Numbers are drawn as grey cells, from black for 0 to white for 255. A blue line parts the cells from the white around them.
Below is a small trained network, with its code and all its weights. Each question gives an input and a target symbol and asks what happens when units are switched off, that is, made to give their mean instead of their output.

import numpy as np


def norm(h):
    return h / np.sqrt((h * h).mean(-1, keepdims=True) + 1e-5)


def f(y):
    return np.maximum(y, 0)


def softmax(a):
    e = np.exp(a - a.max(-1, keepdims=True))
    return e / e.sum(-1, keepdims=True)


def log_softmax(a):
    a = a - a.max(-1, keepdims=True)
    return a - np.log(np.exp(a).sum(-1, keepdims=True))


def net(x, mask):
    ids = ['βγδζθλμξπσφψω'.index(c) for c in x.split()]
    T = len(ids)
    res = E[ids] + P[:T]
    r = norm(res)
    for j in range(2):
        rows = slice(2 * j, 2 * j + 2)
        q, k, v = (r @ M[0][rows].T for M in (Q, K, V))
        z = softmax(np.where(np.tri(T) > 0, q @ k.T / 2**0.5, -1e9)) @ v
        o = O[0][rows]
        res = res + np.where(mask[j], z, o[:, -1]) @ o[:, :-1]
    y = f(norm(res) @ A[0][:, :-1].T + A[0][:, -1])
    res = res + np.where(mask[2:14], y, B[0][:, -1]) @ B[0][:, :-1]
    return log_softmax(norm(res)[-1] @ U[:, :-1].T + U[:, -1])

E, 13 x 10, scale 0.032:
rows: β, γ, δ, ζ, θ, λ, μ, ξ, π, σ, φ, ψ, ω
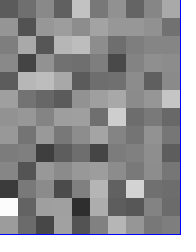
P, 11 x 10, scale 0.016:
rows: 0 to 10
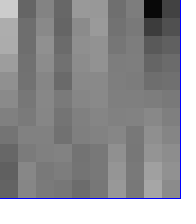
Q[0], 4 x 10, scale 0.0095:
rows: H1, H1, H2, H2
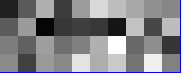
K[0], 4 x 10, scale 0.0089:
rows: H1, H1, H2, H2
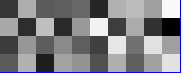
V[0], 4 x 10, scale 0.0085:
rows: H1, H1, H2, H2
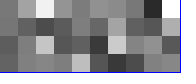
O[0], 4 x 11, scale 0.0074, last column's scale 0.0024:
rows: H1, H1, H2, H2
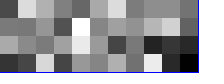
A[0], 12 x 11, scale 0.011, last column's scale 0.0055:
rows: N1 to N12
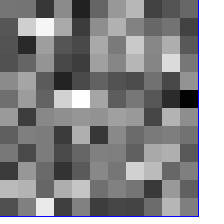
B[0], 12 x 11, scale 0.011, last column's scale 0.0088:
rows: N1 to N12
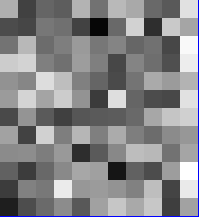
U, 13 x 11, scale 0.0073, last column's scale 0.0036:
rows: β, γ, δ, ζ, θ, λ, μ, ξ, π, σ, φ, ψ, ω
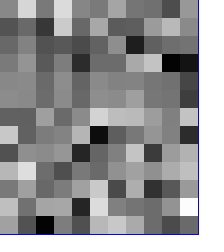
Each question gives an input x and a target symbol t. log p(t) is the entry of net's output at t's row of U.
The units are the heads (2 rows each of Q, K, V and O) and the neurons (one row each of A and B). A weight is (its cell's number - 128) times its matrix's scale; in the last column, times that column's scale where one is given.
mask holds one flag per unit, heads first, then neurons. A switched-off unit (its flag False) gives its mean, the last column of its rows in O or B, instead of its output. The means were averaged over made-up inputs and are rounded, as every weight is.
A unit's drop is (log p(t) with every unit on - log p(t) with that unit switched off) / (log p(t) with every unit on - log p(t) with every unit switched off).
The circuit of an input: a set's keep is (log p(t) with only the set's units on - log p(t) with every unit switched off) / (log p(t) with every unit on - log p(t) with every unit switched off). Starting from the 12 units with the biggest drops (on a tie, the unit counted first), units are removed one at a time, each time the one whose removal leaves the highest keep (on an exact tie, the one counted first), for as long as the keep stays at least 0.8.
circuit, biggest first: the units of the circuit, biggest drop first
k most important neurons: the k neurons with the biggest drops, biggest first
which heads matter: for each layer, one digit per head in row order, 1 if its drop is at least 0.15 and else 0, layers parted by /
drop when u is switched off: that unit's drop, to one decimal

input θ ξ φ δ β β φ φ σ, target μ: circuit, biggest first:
[H1; N6]
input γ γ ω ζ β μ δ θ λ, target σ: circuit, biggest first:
[N4; H1; N11]
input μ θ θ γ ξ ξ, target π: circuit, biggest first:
[H1; N2]
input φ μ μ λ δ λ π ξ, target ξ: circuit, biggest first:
[H1]
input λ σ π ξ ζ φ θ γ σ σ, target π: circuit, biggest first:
[H1; N2]
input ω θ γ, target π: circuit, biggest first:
[H1; N2]
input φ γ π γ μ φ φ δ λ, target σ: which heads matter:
10
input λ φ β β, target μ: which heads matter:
00
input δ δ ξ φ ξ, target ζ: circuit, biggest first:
[H2; N9]
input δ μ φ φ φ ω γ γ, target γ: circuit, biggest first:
[H2; N7; N4]
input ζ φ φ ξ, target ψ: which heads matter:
10
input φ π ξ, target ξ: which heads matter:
10
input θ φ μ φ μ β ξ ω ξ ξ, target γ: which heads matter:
01
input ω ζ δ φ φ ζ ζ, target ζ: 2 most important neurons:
[N12; N9]
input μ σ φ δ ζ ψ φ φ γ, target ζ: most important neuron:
[N3]
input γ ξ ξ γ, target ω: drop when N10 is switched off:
0.3
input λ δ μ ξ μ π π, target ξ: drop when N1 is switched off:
0.2
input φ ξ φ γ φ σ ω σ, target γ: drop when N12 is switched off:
0.0
